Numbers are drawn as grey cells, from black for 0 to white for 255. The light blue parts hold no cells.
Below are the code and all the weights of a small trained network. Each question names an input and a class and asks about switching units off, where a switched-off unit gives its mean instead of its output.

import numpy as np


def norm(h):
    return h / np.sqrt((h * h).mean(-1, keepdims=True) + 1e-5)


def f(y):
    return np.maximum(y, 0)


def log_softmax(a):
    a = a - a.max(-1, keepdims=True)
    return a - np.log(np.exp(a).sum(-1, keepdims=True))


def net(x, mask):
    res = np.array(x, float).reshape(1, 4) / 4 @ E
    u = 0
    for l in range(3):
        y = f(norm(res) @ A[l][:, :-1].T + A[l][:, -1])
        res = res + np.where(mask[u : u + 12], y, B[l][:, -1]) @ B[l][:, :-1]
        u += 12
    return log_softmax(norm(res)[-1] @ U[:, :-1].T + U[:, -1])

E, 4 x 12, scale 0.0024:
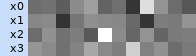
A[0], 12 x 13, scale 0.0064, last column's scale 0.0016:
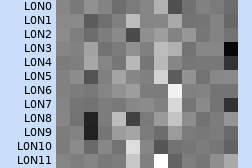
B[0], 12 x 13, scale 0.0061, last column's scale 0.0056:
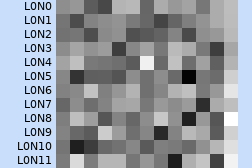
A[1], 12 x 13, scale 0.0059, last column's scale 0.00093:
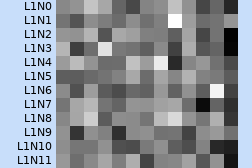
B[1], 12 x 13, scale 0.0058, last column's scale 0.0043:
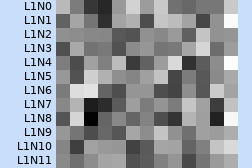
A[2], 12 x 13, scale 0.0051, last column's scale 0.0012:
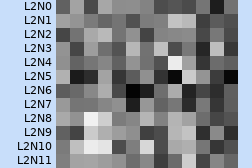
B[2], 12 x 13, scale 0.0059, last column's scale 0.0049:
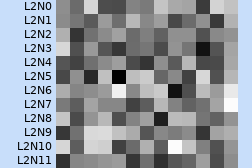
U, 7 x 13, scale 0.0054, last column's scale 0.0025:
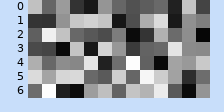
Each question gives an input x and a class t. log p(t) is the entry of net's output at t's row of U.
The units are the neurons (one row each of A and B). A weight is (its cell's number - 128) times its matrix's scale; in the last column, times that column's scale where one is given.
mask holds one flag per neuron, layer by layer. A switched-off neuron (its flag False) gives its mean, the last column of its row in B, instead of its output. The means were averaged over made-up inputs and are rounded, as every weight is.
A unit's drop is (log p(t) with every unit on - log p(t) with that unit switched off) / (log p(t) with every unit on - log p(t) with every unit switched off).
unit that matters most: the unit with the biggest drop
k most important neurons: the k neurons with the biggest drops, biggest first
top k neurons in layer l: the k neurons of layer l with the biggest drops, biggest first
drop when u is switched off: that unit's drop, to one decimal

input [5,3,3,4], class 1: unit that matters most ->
L0N9
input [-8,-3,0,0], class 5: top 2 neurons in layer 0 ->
(L0N11; L0N4)
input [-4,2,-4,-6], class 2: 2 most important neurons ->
(L0N11; L0N8)
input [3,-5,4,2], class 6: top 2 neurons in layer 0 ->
(L0N4; L0N3)
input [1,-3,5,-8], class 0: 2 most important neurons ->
(L0N10; L2N3)
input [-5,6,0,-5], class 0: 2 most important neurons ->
(L0N8; L0N9)
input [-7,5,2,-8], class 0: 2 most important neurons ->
(L0N9; L0N8)
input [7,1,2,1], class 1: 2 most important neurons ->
(L0N9; L0N1)
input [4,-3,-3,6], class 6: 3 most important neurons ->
(L0N6; L0N11; L1N7)
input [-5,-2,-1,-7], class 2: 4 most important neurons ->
(L0N11; L1N6; L0N8; L0N5)
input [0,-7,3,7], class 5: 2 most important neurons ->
(L0N11; L2N10)
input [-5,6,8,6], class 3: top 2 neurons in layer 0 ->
(L0N8; L0N10)
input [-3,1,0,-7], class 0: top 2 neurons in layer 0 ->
(L0N11; L0N9)
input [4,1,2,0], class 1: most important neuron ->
(L0N9)
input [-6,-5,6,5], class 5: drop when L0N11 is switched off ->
0.2
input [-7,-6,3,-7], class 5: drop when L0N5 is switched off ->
0.7
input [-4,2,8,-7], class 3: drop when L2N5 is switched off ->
0.1
